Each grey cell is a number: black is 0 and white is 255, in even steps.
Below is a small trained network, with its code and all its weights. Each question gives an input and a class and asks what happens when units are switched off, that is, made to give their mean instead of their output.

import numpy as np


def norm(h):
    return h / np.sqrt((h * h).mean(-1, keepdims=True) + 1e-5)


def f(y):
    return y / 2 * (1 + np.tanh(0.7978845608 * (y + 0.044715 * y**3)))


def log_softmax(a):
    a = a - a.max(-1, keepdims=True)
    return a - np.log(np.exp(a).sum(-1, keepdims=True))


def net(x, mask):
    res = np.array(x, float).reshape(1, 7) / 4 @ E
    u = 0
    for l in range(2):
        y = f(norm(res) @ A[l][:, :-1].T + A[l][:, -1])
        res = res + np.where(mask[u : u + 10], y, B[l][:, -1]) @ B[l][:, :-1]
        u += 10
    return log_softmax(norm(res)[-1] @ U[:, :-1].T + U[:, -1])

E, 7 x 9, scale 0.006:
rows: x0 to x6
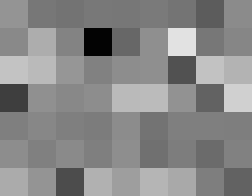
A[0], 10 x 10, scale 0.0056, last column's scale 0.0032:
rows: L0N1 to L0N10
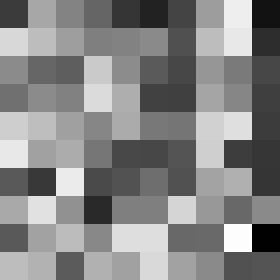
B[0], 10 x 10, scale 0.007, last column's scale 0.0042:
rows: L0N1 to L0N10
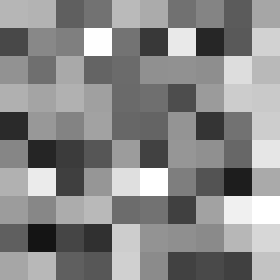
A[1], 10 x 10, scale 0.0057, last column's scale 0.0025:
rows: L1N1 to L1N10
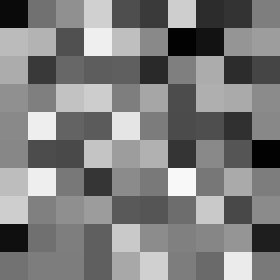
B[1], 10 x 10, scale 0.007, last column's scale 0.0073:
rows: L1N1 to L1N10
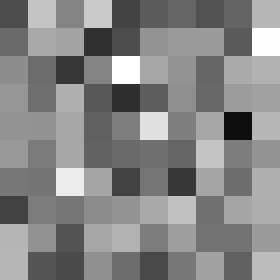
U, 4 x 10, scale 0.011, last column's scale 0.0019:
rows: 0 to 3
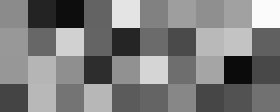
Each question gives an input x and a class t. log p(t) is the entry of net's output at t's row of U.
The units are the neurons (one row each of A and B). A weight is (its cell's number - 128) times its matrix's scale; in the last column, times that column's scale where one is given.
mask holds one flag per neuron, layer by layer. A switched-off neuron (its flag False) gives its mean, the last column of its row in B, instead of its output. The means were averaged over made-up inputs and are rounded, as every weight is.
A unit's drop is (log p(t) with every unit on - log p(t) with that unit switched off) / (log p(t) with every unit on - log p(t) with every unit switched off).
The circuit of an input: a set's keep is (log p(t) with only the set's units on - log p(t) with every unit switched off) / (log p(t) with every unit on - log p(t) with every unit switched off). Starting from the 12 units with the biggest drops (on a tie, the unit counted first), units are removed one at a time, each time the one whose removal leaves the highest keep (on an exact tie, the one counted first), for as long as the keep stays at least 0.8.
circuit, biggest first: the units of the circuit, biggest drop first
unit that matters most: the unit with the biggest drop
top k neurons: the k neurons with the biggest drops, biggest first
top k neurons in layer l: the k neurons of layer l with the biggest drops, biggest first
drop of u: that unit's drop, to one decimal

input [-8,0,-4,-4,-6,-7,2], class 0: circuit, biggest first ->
(L1N3)
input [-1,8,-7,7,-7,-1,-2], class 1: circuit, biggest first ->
(L1N7 L0N2 L0N8)
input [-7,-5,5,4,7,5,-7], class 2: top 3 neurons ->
(L0N7 L0N1 L0N8)
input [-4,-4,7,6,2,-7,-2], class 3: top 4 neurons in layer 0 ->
(L0N2 L0N5 L0N6 L0N8)
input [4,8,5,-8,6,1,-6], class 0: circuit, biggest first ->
(L0N6 L1N3)
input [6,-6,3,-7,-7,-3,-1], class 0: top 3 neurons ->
(L0N6 L1N3 L0N8)
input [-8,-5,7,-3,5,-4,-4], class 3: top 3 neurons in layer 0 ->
(L0N2 L0N5 L0N8)
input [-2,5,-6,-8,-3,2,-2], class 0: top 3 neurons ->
(L1N3 L0N2 L0N5)
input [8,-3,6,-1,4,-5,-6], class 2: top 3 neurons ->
(L0N7 L0N1 L1N5)
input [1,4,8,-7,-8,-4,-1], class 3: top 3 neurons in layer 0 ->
(L0N2 L0N5 L0N9)
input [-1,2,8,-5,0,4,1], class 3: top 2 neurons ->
(L0N2 L0N5)
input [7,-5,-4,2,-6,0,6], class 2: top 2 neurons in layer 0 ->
(L0N8 L0N10)
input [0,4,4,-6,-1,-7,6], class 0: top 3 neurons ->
(L0N6 L0N7 L1N3)
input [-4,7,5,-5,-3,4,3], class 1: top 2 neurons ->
(L0N8 L1N7)
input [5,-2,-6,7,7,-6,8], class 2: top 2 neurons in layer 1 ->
(L1N5 L1N3)
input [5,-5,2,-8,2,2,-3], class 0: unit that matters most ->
L0N6
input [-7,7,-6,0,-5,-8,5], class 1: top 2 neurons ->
(L0N8 L0N2)
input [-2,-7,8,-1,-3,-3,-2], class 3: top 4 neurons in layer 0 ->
(L0N2 L0N5 L0N8 L0N9)
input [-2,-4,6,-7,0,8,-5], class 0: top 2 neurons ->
(L0N6 L1N3)
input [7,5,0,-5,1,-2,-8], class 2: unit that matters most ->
L0N7
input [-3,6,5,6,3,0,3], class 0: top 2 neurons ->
(L0N9 L0N4)
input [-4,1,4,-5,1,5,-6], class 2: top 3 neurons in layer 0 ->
(L0N7 L0N1 L0N9)
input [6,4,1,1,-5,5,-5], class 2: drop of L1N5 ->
0.1
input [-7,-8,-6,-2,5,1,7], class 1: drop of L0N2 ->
0.1
